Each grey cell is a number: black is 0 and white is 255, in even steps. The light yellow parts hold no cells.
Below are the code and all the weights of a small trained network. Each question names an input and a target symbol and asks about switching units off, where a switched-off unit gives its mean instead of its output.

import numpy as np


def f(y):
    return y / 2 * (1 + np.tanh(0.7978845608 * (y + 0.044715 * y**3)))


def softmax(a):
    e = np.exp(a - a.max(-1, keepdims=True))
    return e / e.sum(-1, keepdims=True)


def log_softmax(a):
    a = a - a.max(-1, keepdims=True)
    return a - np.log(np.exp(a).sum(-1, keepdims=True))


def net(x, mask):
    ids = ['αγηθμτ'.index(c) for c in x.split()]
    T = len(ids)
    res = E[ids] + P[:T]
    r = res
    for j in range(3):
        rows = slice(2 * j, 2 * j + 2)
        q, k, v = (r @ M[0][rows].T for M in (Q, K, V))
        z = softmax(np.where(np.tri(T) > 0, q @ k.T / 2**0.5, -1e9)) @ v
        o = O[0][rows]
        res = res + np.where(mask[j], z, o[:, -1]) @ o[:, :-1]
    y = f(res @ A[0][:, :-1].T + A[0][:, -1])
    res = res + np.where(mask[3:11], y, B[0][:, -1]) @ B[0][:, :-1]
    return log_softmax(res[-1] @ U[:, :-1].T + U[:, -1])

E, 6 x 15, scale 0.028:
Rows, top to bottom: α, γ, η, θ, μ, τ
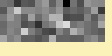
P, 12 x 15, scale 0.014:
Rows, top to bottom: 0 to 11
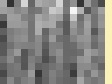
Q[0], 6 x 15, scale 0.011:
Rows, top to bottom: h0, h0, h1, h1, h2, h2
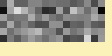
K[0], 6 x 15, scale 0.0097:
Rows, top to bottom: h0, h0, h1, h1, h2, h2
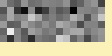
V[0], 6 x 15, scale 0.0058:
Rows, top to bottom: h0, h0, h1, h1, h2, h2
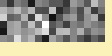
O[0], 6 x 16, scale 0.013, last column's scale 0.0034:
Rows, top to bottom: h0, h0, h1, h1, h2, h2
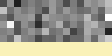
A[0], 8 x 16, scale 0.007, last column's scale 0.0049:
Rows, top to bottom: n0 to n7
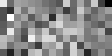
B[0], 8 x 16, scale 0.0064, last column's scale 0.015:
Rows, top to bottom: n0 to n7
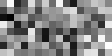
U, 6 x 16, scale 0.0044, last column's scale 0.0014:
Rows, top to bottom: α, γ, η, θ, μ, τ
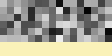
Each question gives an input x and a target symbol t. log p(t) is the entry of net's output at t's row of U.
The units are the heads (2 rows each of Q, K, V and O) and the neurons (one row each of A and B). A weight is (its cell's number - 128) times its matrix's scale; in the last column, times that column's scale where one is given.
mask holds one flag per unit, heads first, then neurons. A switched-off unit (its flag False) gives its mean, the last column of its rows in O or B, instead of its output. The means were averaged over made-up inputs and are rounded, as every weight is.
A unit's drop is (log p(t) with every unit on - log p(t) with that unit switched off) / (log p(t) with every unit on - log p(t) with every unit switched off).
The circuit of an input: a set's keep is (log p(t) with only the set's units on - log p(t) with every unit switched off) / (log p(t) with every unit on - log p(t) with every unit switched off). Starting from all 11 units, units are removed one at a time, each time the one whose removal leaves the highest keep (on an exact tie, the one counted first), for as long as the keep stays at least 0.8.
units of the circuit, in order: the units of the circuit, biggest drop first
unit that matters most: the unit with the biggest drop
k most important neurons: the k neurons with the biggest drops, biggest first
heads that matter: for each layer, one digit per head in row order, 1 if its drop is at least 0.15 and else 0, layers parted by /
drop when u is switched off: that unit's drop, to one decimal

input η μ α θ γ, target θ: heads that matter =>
100
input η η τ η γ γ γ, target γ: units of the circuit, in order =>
(h1, n7, h2)
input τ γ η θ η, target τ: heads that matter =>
001
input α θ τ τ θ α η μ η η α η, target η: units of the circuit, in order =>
(h0)
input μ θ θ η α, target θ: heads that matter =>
010
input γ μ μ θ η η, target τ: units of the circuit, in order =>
(h2, n5)
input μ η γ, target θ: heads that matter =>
011
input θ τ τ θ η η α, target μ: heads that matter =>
110
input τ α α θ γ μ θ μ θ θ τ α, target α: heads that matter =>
110
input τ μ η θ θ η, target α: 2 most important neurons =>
(n6, n7)
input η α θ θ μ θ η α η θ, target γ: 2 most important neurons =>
(n1, n6)
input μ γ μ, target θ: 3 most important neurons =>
(n1, n7, n6)
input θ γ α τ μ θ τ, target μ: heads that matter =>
011
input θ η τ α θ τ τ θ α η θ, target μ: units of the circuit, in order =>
(h1)
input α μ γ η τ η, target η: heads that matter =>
101
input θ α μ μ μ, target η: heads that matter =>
101
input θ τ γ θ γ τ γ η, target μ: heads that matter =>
010
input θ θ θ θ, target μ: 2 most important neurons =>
(n4, n7)
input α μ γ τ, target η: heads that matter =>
111
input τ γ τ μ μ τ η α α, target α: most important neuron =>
(n7)
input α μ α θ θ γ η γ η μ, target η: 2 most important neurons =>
(n3, n7)
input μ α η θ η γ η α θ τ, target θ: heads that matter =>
010
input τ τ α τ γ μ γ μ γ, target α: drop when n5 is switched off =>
0.0
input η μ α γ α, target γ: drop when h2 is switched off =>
0.1
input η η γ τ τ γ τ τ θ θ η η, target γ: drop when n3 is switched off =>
-0.1
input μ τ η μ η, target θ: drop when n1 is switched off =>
0.3
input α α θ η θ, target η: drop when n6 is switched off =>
-0.1
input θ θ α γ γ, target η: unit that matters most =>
h0
